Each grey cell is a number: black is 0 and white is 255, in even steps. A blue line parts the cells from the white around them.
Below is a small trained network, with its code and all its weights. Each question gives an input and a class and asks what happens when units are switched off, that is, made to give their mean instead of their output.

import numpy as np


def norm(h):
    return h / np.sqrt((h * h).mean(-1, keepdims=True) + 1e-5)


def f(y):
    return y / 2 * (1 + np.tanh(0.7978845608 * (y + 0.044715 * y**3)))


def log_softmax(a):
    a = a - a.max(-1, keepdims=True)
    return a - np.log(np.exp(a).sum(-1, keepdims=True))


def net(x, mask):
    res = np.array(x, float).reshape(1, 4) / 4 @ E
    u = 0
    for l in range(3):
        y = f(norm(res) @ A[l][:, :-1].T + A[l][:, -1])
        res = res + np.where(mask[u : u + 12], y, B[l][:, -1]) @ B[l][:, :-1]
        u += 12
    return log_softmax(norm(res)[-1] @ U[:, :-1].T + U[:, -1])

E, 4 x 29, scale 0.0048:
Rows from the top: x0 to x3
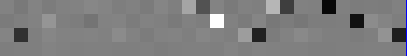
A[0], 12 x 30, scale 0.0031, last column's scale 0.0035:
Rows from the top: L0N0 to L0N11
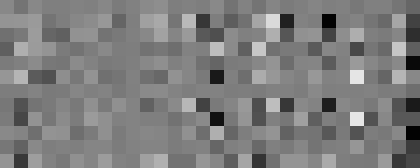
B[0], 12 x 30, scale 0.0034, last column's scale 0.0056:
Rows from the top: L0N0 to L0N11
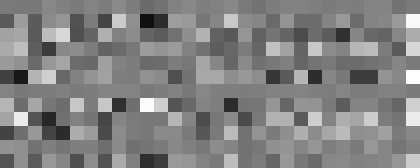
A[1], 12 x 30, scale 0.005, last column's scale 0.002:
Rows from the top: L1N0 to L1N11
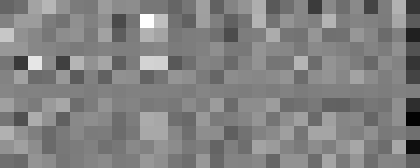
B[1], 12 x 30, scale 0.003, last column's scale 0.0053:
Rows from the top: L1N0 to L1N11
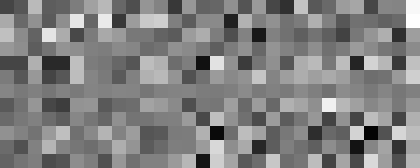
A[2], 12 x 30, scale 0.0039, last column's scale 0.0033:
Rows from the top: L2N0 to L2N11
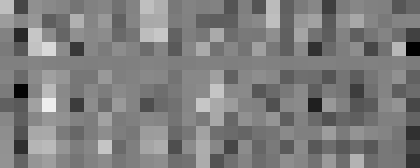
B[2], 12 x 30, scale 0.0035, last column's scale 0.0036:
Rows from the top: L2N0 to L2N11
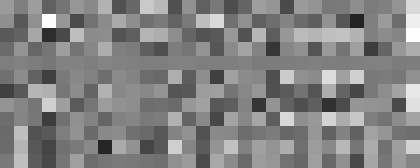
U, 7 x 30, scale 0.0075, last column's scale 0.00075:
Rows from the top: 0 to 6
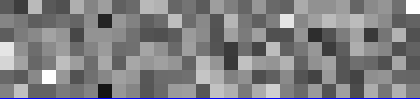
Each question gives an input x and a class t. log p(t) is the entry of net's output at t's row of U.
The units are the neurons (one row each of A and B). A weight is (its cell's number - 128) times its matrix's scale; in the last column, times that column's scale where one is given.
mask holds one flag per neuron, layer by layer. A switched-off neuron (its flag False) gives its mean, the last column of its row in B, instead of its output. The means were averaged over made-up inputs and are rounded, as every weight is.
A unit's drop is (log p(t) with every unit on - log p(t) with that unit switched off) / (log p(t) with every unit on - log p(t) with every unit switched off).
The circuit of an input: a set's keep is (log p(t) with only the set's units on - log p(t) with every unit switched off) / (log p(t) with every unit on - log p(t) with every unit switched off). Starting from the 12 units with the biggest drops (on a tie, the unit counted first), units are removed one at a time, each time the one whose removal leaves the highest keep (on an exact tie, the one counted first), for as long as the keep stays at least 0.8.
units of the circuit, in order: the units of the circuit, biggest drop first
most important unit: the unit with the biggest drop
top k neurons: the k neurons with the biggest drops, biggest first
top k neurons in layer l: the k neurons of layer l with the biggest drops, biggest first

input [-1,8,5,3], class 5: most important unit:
L0N7
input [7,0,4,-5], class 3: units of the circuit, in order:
[L0N7 L1N2]
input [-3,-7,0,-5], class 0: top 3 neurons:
[L0N5 L0N1 L0N11]
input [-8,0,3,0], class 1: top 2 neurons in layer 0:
[L0N5 L0N2]
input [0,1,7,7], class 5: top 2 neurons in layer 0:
[L0N11 L0N3]
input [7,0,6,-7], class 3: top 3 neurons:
[L0N5 L0N7 L1N2]
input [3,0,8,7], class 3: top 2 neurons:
[L0N5 L0N8]
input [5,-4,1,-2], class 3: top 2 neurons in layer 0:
[L0N8 L0N7]
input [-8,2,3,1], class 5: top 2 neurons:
[L0N8 L0N3]
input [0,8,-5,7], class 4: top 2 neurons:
[L0N1 L0N11]
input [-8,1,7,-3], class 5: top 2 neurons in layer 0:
[L0N3 L0N8]
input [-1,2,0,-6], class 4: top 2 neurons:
[L0N5 L0N1]
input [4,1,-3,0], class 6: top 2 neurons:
[L0N1 L0N3]
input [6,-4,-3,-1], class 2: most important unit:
L0N1
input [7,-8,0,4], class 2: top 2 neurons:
[L0N5 L0N3]
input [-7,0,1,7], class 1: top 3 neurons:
[L0N5 L0N7 L1N10]
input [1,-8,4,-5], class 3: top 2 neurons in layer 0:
[L0N8 L0N1]
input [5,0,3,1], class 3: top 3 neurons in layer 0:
[L0N5 L0N7 L0N1]
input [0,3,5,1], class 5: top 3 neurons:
[L0N11 L0N5 L1N1]
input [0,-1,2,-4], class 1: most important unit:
L0N11
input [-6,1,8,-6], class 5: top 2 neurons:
[L0N3 L2N6]
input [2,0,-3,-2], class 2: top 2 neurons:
[L0N8 L0N5]
